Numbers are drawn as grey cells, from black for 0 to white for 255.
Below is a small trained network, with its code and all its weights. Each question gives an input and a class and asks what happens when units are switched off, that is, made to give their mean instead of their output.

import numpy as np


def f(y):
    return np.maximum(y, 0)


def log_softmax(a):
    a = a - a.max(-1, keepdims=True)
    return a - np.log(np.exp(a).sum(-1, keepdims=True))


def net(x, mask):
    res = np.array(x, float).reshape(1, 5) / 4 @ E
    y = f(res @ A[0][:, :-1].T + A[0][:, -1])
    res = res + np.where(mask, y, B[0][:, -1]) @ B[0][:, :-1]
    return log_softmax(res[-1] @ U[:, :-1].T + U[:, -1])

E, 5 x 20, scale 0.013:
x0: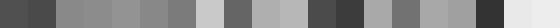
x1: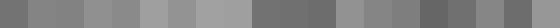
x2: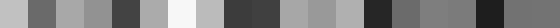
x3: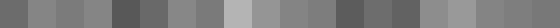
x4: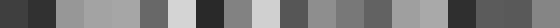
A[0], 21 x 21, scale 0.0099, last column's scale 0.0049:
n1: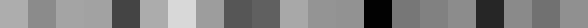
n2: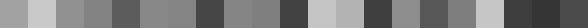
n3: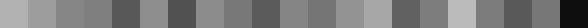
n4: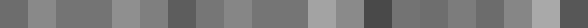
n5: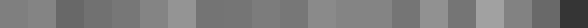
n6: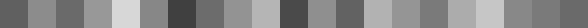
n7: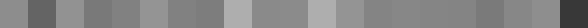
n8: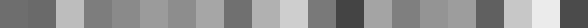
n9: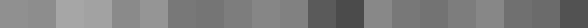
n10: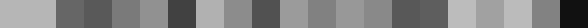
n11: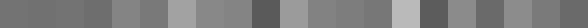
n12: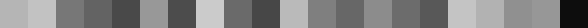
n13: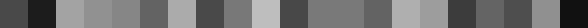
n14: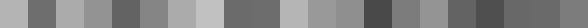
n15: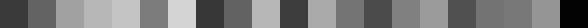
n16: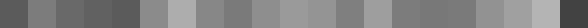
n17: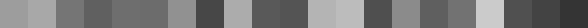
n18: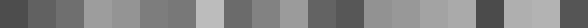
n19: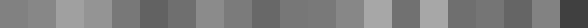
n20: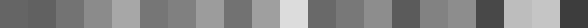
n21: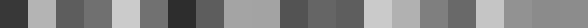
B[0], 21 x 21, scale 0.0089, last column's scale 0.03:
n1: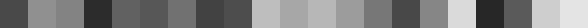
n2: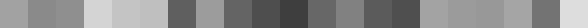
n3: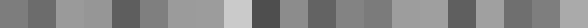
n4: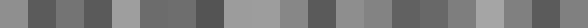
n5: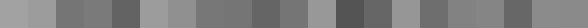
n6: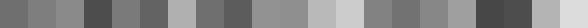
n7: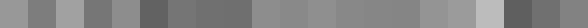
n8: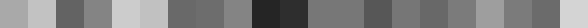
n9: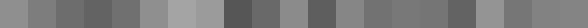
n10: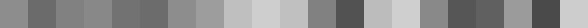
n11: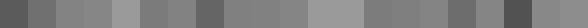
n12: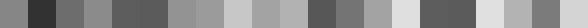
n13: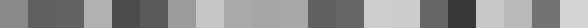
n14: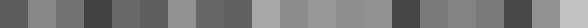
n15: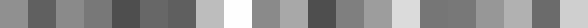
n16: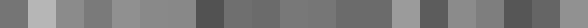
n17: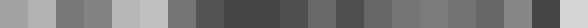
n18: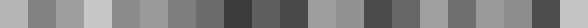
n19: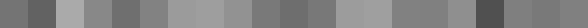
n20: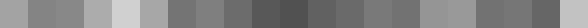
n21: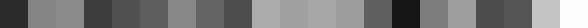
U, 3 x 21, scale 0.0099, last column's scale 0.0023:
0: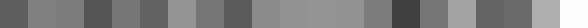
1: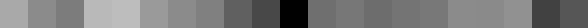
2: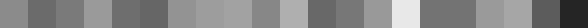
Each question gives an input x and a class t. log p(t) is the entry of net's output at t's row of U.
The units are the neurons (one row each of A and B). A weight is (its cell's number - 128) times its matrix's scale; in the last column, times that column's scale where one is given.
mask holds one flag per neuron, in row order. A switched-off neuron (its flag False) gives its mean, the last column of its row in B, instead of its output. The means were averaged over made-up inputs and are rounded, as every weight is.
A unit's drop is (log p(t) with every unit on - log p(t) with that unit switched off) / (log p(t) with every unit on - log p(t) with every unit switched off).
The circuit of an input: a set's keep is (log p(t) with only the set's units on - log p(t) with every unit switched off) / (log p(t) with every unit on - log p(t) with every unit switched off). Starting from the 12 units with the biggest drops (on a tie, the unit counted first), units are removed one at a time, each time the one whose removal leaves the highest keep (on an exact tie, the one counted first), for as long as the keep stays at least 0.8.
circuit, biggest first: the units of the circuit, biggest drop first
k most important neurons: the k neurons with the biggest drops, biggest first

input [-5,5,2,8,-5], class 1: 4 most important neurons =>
[n2, n17, n13, n15]
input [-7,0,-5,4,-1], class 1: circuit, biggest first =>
[n2]
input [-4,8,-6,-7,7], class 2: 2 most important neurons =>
[n13, n15]
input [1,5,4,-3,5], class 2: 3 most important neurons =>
[n21, n15, n13]
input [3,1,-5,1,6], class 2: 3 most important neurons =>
[n13, n15, n1]
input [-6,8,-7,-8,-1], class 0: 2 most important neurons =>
[n21, n6]
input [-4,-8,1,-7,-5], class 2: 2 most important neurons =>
[n12, n10]
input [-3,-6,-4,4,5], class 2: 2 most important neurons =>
[n13, n1]
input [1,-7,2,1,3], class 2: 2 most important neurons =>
[n21, n6]
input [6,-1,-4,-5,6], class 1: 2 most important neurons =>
[n8, n18]
